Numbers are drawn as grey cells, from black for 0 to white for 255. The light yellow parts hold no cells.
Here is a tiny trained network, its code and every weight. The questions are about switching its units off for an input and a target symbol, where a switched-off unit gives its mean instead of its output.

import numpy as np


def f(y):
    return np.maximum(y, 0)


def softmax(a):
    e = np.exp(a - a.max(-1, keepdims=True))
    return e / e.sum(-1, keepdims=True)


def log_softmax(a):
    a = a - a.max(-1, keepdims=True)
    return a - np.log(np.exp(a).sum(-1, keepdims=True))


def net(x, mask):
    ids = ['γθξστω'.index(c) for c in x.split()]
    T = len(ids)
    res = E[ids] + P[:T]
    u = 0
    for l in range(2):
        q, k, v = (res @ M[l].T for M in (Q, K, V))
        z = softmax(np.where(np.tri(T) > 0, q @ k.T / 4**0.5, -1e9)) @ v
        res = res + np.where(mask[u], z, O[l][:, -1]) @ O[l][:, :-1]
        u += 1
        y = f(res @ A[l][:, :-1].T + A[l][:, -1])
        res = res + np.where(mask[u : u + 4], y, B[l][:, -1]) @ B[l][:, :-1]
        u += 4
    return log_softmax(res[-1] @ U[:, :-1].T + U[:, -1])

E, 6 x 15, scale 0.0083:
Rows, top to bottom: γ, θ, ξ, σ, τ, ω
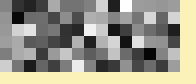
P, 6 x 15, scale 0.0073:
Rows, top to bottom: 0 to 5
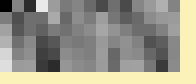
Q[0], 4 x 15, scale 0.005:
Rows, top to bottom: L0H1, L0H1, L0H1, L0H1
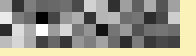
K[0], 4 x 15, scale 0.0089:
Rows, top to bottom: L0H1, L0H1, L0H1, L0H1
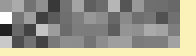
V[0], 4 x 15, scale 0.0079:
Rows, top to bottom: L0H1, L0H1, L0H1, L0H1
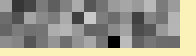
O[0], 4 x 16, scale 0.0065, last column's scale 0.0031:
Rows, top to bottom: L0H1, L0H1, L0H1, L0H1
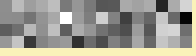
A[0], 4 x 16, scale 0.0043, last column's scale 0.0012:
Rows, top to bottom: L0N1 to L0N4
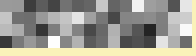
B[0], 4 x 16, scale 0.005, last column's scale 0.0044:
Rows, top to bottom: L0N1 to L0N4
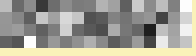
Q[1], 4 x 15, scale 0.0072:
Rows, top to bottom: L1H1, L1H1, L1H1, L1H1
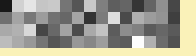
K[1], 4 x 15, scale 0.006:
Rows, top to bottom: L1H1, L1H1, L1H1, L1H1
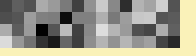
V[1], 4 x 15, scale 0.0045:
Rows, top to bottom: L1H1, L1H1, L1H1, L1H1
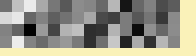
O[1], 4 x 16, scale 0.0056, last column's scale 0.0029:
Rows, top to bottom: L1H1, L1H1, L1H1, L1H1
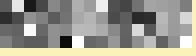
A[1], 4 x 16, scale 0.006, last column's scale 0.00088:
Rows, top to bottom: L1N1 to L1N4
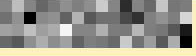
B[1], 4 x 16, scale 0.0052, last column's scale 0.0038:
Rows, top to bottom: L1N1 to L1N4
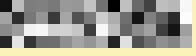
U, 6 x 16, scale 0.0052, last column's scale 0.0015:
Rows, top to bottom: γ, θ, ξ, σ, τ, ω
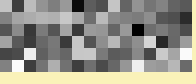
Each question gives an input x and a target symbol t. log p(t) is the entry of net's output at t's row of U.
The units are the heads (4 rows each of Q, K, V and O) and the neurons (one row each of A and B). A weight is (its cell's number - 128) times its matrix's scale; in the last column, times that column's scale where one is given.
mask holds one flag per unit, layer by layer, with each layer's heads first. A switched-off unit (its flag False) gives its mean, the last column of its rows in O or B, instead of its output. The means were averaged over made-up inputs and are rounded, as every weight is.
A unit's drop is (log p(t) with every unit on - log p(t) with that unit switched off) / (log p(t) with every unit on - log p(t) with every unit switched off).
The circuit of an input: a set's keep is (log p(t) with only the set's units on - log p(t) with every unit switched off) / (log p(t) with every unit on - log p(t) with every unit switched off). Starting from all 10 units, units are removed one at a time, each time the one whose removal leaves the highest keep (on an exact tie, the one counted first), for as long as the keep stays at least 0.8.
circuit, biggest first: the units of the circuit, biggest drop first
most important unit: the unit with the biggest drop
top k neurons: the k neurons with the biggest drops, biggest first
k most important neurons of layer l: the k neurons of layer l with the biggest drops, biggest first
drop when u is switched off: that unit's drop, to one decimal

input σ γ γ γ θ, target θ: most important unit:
L0H1
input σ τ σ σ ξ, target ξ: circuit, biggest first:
L1H1; L0H1
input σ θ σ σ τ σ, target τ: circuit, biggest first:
L0H1; L1N1; L1H1
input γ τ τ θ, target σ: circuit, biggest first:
L1H1; L0N4; L0H1
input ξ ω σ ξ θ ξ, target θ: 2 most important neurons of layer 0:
L0N3; L0N4
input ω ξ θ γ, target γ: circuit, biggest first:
L1H1; L0H1; L0N1
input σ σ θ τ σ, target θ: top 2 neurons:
L1N3; L0N3
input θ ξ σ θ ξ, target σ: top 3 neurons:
L0N1; L0N3; L1N1
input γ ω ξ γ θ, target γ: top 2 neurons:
L1N1; L0N1
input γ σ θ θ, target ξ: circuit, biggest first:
L1H1; L1N4; L0H1
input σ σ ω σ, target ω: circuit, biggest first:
L0H1; L1H1; L1N2
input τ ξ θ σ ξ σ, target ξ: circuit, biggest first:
L1H1; L0H1
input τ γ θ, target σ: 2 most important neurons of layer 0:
L0N4; L0N1
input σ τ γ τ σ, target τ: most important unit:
L0H1
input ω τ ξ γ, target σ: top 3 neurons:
L0N4; L0N3; L1N1
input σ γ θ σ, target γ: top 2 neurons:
L0N2; L1N4
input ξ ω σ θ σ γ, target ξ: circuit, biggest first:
L1H1; L0H1; L1N4
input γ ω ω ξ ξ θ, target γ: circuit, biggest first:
L0H1; L1H1; L0N1
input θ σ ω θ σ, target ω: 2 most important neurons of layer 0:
L0N2; L0N1
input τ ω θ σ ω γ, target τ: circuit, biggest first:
L1H1
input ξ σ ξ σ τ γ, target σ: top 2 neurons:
L0N3; L1N1
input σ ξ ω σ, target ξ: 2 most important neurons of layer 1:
L1N1; L1N2
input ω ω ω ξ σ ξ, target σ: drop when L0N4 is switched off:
0.0
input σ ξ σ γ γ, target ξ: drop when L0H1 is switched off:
0.7
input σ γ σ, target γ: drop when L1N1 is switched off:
0.1
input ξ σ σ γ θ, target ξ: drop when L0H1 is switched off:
0.6
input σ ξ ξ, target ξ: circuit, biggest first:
L1H1
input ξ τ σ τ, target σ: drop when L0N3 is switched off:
-0.1
